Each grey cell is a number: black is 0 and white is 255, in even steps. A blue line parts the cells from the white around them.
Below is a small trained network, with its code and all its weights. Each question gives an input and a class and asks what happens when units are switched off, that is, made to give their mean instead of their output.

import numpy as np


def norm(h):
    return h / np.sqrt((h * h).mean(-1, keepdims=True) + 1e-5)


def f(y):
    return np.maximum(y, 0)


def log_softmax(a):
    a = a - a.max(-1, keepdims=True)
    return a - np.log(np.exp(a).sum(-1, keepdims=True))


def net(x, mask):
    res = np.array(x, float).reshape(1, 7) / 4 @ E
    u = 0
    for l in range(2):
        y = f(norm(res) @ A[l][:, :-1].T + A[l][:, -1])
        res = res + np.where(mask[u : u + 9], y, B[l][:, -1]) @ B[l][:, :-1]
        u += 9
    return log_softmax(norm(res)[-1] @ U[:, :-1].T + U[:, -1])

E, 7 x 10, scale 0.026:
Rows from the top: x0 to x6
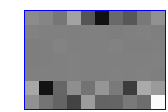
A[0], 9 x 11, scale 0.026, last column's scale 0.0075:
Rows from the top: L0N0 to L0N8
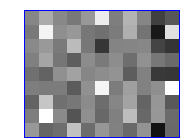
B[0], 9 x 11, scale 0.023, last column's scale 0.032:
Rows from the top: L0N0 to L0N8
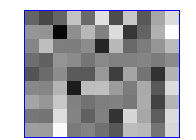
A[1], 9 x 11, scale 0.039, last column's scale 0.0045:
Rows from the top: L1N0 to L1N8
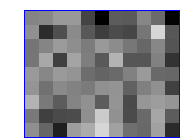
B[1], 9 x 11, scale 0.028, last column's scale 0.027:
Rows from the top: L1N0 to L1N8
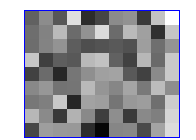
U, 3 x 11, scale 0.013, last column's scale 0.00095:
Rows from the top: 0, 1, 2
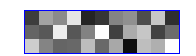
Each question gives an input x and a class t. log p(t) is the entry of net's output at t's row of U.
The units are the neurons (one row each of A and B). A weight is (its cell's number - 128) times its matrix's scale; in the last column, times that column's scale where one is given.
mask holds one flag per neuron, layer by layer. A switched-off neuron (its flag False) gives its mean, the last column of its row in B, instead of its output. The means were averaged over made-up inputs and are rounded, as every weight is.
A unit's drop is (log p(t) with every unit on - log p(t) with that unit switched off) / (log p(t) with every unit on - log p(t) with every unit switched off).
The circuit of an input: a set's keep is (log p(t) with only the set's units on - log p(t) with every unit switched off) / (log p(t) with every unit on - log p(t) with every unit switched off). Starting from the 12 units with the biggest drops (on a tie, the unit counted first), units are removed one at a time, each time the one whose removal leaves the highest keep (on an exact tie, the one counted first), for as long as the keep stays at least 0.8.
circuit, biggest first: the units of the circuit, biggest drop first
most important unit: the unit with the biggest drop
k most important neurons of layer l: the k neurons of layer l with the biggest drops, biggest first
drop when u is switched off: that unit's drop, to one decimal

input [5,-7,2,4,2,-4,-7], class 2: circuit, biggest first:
[L0N1]
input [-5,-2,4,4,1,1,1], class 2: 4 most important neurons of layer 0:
[L0N7; L0N5; L0N8; L0N4]
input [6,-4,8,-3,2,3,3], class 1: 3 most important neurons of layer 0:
[L0N8; L0N7; L0N5]
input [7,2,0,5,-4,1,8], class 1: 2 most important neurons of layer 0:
[L0N8; L0N7]
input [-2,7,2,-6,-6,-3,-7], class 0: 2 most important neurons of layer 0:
[L0N1; L0N0]
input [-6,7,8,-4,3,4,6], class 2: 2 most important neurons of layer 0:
[L0N7; L0N8]
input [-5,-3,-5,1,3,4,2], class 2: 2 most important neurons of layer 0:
[L0N7; L0N5]
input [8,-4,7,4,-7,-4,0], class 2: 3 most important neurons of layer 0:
[L0N1; L0N8; L0N4]
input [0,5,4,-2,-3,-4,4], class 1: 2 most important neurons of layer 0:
[L0N2; L0N7]
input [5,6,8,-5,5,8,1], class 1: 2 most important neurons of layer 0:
[L0N7; L0N5]
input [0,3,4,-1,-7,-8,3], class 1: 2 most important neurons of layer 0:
[L0N7; L0N2]
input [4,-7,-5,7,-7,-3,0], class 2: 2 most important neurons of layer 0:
[L0N1; L0N8]
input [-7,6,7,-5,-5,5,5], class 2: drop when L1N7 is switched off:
0.1
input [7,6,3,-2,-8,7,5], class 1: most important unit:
L1N1
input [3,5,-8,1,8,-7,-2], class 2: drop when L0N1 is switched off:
1.1
